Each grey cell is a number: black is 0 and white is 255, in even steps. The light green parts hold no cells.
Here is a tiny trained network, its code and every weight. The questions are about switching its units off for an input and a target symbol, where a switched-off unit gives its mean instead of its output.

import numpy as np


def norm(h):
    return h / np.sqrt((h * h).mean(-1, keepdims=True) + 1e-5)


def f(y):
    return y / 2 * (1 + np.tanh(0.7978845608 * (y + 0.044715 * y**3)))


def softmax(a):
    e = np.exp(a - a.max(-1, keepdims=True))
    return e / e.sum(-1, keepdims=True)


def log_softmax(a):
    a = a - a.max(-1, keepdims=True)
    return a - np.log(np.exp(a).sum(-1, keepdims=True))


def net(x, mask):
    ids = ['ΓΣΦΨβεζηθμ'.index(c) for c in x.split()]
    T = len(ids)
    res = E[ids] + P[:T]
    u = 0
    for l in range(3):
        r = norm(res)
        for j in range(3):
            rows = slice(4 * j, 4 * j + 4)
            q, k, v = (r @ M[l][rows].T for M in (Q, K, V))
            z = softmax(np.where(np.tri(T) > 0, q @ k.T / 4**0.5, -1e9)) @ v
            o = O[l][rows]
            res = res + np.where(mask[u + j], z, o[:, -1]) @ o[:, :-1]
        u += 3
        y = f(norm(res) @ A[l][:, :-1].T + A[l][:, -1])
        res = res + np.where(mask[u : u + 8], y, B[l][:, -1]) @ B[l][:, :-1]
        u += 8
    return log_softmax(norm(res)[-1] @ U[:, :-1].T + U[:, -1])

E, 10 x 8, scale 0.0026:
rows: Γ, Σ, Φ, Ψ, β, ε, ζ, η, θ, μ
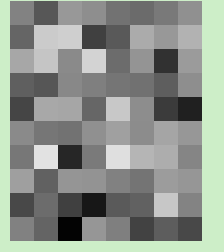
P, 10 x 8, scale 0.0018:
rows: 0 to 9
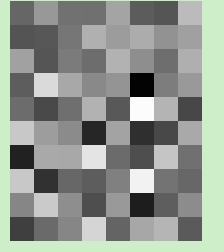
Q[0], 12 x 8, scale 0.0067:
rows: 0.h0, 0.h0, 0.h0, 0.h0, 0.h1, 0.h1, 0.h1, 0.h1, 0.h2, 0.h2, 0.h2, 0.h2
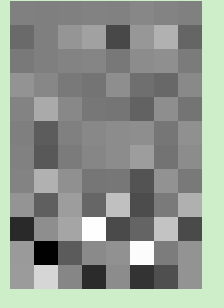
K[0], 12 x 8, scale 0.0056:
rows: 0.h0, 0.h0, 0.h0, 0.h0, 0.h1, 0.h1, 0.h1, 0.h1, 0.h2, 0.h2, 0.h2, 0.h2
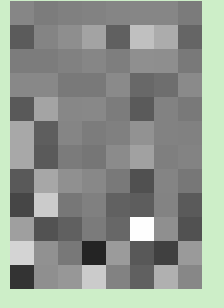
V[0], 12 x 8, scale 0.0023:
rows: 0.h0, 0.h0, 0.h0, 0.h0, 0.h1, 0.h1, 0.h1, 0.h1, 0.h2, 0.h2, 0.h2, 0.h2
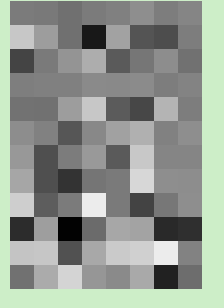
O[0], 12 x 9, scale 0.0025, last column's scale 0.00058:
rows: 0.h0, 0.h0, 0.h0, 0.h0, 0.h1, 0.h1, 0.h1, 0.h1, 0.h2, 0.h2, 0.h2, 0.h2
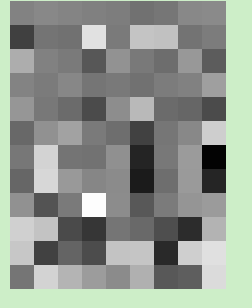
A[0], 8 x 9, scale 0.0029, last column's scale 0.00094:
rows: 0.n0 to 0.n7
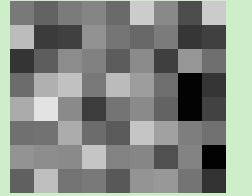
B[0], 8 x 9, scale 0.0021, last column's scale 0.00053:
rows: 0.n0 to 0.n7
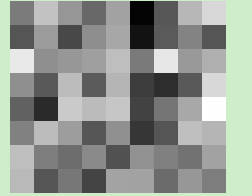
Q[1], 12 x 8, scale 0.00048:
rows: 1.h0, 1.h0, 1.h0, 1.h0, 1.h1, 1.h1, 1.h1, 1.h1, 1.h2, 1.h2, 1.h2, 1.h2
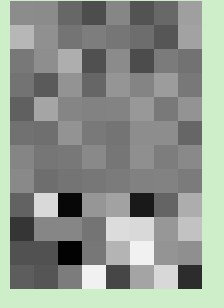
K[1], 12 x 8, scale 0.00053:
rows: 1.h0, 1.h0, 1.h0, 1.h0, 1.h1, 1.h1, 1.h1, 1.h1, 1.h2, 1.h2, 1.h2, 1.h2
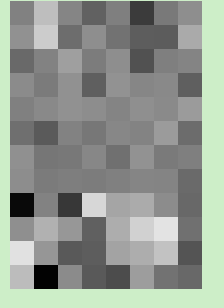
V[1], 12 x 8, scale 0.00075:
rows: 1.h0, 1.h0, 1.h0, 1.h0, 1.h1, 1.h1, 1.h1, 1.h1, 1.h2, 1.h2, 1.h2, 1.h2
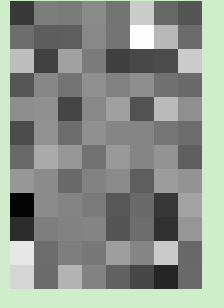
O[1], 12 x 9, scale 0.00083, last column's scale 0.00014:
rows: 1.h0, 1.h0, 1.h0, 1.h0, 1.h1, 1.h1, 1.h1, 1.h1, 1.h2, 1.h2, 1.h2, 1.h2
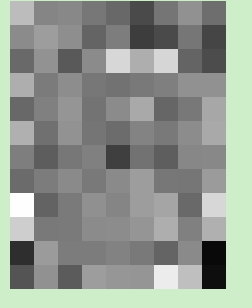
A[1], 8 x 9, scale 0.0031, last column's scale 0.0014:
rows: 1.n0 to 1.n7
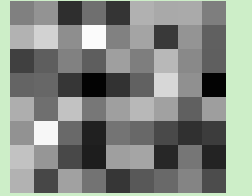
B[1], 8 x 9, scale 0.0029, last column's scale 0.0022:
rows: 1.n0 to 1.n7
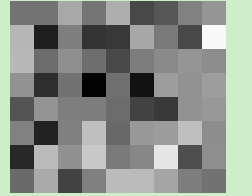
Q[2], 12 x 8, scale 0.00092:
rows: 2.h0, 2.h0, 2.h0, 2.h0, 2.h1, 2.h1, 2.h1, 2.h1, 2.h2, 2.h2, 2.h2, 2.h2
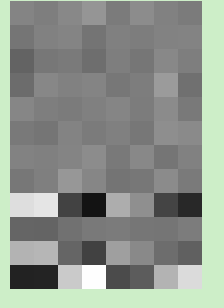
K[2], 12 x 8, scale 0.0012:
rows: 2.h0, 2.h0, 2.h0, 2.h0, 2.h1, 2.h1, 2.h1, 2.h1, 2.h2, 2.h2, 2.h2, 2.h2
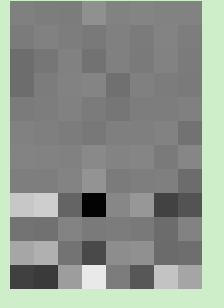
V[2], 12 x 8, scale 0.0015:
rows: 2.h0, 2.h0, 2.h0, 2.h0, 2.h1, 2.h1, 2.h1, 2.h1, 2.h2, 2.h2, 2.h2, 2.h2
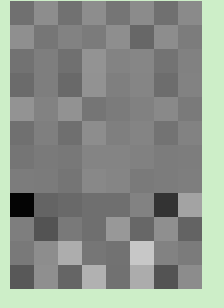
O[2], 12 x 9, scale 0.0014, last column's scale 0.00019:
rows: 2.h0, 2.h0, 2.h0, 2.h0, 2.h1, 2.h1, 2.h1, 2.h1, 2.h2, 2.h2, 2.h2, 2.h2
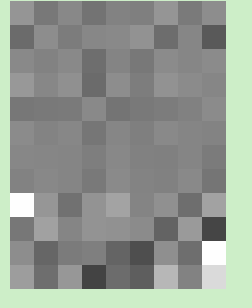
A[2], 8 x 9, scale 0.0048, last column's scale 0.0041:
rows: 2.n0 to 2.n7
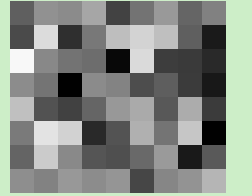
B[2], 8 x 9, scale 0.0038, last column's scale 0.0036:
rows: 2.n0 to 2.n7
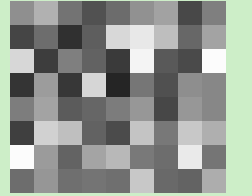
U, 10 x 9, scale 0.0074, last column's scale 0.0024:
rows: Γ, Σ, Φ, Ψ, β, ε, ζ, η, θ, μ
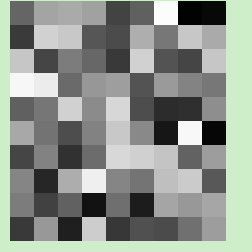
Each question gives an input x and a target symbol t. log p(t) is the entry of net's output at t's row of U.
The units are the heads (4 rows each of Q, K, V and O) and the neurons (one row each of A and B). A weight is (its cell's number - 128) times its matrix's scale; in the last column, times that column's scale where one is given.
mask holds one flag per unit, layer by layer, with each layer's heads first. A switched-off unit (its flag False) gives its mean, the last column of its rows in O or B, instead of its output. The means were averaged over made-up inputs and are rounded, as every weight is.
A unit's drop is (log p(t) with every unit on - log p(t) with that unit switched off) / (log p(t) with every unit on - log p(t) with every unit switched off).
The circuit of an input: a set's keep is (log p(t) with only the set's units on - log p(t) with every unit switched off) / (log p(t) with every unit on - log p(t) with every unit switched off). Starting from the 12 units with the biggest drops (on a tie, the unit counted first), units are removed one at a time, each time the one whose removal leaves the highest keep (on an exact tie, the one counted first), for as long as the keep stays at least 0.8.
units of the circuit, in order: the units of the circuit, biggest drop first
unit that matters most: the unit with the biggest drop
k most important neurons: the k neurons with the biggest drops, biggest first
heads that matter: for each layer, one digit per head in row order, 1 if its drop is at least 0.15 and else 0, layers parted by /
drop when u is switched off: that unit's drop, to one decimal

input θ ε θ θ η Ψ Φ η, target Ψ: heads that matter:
001 / 000 / 000
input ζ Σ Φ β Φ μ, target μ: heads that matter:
000 / 000 / 000
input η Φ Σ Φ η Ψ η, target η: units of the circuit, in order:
[0.h2, 2.n2]
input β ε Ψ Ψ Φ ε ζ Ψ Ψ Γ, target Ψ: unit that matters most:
2.n6
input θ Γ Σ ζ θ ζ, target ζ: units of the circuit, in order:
[1.n6, 2.n1]
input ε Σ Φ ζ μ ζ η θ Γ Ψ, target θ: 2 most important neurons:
[1.n3, 2.n2]
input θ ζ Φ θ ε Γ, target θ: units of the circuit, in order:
[0.h2, 2.n2]
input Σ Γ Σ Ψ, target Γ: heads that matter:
001 / 000 / 000
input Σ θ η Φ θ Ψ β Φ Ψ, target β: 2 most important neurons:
[0.n4, 2.n2]
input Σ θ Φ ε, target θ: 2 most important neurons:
[1.n3, 2.n2]
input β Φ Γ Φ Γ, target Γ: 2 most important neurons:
[2.n2, 2.n0]
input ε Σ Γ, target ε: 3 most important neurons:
[2.n2, 2.n4, 1.n6]
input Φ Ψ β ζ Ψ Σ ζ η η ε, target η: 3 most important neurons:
[2.n2, 2.n1, 2.n5]
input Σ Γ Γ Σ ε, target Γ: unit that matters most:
2.n2
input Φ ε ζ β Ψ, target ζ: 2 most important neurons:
[1.n6, 2.n1]
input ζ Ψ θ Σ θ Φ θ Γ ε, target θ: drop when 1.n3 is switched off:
0.1
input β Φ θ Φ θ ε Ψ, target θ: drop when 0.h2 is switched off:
1.2
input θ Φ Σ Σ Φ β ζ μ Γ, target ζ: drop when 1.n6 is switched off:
0.7
